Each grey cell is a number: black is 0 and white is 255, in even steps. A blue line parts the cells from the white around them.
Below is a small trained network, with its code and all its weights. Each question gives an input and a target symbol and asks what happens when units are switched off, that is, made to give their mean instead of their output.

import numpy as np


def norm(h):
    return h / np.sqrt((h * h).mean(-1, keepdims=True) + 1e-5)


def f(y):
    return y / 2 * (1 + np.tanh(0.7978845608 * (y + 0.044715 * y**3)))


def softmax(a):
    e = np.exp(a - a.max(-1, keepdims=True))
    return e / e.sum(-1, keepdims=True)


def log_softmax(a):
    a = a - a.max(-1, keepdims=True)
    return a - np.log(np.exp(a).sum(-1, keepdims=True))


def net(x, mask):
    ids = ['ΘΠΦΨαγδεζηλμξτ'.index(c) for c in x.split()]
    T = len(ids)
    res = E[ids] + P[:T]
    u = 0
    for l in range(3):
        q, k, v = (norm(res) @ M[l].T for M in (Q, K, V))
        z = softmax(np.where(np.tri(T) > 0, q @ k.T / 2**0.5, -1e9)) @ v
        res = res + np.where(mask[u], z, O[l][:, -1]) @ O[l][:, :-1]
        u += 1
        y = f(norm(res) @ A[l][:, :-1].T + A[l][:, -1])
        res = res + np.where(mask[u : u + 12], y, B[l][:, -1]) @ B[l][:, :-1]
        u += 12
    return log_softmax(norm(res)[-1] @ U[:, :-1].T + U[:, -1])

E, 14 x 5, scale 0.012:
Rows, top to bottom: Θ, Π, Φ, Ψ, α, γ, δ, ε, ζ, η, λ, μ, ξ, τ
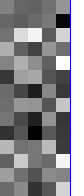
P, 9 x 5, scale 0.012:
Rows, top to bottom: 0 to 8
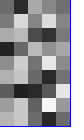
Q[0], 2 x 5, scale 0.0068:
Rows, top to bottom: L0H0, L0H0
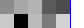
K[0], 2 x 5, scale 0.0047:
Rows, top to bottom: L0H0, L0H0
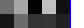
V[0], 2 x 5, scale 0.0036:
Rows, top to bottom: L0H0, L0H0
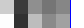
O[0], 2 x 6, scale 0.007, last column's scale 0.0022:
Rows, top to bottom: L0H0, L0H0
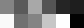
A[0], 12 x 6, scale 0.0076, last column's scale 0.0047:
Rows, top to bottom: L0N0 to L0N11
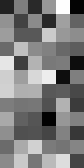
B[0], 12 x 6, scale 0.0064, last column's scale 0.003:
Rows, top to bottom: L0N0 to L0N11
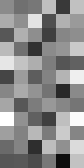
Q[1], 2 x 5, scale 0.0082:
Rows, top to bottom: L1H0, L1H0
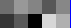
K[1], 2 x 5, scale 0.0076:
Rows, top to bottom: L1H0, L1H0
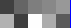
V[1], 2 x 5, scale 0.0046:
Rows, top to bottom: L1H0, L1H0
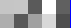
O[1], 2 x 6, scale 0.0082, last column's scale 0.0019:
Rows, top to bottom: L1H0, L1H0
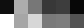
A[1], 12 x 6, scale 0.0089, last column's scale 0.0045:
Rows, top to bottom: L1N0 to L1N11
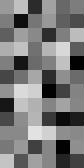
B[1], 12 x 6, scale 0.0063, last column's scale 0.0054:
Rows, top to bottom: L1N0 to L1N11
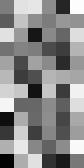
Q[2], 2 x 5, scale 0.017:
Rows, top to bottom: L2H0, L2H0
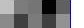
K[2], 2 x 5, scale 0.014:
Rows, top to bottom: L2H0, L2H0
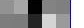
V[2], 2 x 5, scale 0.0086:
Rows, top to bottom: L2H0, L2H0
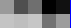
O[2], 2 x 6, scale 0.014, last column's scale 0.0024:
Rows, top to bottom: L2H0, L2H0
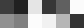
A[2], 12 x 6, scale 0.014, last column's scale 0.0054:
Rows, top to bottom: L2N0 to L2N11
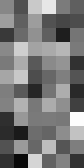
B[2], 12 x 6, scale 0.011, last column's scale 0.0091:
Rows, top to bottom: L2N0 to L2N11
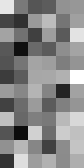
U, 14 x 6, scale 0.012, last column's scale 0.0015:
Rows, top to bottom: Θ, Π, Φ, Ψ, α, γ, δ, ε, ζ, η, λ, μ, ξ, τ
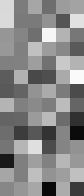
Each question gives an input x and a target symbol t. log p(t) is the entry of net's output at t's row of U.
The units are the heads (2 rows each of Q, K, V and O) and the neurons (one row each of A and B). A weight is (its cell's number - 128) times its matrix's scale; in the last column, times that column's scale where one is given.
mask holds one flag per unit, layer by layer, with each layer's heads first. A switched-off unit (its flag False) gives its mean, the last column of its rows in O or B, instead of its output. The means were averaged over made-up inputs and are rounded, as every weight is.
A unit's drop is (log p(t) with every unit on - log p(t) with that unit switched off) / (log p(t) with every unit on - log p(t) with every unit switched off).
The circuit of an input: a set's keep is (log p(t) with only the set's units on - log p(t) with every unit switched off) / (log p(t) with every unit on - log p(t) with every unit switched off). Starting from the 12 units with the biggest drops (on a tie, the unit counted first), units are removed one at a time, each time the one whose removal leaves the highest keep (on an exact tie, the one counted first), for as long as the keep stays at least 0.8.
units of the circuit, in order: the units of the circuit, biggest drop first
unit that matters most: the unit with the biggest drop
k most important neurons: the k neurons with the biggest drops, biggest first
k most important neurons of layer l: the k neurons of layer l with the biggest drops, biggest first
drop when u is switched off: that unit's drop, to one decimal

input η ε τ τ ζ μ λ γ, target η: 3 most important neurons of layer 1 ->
(L1N6, L1N4, L1N0)
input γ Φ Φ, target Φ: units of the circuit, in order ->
(L1N6, L2H0, L1H0)
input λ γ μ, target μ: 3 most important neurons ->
(L2N5, L2N8, L2N2)
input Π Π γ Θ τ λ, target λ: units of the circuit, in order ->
(L1N10, L2N2, L2N5)
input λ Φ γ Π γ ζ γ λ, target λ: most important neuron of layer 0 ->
(L0N5)
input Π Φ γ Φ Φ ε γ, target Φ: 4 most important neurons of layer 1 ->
(L1N9, L1N7, L1N0, L1N10)
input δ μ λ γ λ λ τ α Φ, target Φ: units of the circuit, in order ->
(L1N6, L2N5, L2N10)
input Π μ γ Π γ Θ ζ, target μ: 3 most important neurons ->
(L1N6, L2N11, L1N4)
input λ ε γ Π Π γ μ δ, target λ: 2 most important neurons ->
(L1N10, L0N5)
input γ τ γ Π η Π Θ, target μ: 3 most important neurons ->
(L1N0, L1N6, L1N2)
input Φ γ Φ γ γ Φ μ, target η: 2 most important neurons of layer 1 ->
(L1N0, L1N7)
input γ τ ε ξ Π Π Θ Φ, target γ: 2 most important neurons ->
(L1N6, L0N5)
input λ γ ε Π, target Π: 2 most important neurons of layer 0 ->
(L0N5, L0N4)
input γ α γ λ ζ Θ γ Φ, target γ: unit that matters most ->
L1H0
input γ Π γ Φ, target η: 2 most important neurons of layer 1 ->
(L1N0, L1N10)
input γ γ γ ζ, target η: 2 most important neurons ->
(L1N0, L0N8)
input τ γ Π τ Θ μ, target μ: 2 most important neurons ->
(L2N5, L2N8)
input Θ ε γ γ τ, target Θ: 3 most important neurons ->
(L2N0, L0N4, L2N5)
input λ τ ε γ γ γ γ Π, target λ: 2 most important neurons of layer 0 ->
(L0N5, L0N4)
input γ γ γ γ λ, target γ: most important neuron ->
(L0N5)
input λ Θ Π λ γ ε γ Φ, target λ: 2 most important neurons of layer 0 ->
(L0N5, L0N11)
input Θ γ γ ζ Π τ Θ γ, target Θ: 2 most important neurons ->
(L2N0, L0N4)
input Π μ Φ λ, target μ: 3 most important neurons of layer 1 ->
(L1N11, L1N0, L1N6)
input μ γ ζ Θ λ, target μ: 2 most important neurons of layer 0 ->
(L0N5, L0N0)
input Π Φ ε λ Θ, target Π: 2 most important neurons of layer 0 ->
(L0N8, L0N11)
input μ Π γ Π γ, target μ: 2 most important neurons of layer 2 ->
(L2N3, L2N7)
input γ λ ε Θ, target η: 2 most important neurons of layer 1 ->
(L1N0, L1N9)
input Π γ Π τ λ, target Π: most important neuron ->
(L2N2)
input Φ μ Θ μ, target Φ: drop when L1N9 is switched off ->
0.2
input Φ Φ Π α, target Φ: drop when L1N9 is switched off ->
0.3
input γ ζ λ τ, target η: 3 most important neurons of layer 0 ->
(L0N0, L0N8, L0N10)
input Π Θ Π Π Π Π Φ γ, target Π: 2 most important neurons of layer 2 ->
(L2N2, L2N8)
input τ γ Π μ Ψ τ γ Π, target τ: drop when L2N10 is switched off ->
0.2
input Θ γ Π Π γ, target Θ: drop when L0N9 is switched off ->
0.0
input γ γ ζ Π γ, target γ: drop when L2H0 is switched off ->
0.3
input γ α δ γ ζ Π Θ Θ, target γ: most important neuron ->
(L1N6)
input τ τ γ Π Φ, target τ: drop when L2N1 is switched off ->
0.1
